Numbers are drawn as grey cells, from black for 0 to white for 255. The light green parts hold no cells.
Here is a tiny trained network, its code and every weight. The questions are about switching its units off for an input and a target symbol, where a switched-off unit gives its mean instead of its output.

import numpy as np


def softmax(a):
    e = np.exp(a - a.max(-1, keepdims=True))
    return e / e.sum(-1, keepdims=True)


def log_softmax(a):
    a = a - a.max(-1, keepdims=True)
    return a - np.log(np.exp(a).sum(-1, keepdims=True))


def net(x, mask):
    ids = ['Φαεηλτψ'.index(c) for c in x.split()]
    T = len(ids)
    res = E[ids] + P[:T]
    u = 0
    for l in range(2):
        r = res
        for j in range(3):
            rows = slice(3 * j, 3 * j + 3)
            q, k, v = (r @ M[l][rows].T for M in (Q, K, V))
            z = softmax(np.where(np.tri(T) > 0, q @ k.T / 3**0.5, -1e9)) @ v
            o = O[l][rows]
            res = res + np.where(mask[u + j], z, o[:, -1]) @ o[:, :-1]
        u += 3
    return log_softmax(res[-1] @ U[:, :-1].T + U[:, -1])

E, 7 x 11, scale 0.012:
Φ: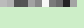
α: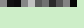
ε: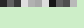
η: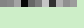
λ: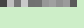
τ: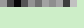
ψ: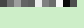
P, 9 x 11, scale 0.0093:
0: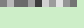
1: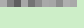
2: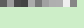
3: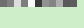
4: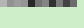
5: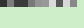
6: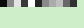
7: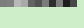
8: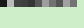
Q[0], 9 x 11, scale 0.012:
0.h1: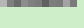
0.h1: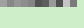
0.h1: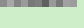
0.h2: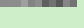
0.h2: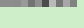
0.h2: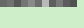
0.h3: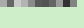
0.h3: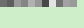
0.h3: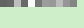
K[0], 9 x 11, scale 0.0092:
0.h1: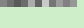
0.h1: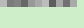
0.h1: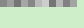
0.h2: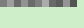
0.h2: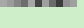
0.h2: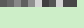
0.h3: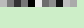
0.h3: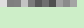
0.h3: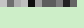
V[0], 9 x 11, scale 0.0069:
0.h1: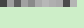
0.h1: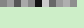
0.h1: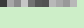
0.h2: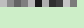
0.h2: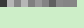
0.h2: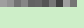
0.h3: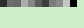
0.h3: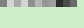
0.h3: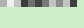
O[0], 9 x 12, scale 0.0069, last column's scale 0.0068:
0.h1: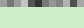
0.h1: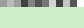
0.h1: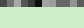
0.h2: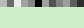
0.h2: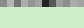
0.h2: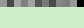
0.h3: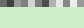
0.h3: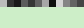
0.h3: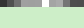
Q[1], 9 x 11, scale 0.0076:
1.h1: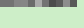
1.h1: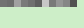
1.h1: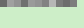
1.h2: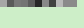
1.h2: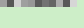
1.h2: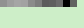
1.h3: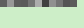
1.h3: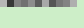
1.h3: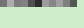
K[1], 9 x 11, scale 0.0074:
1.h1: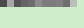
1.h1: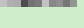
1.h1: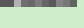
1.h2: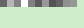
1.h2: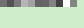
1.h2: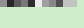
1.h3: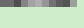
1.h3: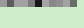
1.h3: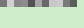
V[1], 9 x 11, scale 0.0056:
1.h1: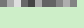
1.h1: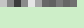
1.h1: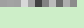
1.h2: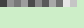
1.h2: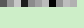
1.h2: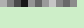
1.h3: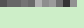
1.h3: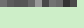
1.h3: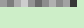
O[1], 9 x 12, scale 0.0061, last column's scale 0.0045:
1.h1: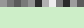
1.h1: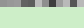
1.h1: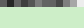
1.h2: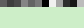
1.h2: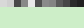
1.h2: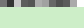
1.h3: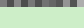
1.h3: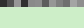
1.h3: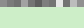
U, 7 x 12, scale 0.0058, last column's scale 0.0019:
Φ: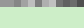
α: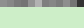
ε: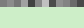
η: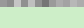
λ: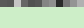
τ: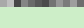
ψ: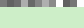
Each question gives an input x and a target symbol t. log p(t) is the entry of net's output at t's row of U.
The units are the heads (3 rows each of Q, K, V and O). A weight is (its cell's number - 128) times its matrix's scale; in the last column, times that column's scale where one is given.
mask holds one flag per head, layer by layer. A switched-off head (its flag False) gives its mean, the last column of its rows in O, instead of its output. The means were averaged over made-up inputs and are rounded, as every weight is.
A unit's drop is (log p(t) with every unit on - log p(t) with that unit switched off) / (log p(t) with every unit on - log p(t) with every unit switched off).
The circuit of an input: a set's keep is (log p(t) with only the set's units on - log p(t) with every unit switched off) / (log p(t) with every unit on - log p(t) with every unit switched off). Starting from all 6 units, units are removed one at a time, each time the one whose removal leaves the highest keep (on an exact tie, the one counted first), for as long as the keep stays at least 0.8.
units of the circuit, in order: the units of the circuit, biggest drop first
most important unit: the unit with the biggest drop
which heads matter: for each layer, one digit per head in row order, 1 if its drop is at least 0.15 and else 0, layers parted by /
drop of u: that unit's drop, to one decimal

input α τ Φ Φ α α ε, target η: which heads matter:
011 / 000
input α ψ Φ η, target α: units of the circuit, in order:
0.h2; 0.h1; 1.h3
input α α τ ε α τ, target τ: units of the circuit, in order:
0.h3
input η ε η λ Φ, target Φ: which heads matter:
001 / 011
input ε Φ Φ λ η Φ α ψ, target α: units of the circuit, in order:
1.h3; 0.h2; 0.h1
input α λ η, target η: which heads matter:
011 / 001
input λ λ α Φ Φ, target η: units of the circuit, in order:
0.h3; 0.h2
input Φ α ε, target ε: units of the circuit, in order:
0.h3; 1.h2
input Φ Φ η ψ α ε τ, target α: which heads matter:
110 / 101
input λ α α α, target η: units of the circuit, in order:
0.h3; 0.h2; 1.h3
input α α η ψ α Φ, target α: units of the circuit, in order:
0.h1; 0.h2; 1.h3
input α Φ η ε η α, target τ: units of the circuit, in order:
0.h3; 1.h2
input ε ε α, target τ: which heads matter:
011 / 011
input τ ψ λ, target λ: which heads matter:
010 / 001
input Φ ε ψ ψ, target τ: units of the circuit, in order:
0.h3
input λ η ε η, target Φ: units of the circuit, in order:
0.h3; 1.h2; 1.h1
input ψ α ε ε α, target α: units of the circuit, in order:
0.h2; 0.h1
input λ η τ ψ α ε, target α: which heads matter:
110 / 101
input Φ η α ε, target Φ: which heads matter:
011 / 010
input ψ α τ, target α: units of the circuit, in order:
0.h2; 1.h3; 1.h1
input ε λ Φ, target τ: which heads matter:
011 / 001
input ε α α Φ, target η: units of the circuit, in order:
0.h3; 0.h2; 1.h3
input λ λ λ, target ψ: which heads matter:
001 / 001
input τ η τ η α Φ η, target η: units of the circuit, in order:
0.h3; 0.h1
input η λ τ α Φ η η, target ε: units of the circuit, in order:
0.h3
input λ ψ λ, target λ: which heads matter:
110 / 101
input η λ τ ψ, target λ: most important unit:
0.h2
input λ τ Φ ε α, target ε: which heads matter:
011 / 001
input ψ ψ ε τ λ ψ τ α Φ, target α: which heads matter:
110 / 100
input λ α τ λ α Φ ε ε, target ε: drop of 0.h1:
0.0
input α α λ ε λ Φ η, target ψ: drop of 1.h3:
0.3
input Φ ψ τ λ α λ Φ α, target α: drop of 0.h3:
-0.1
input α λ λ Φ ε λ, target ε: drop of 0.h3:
0.7
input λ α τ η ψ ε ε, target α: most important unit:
0.h2
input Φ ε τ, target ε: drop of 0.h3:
0.6
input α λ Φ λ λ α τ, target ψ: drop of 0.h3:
0.9
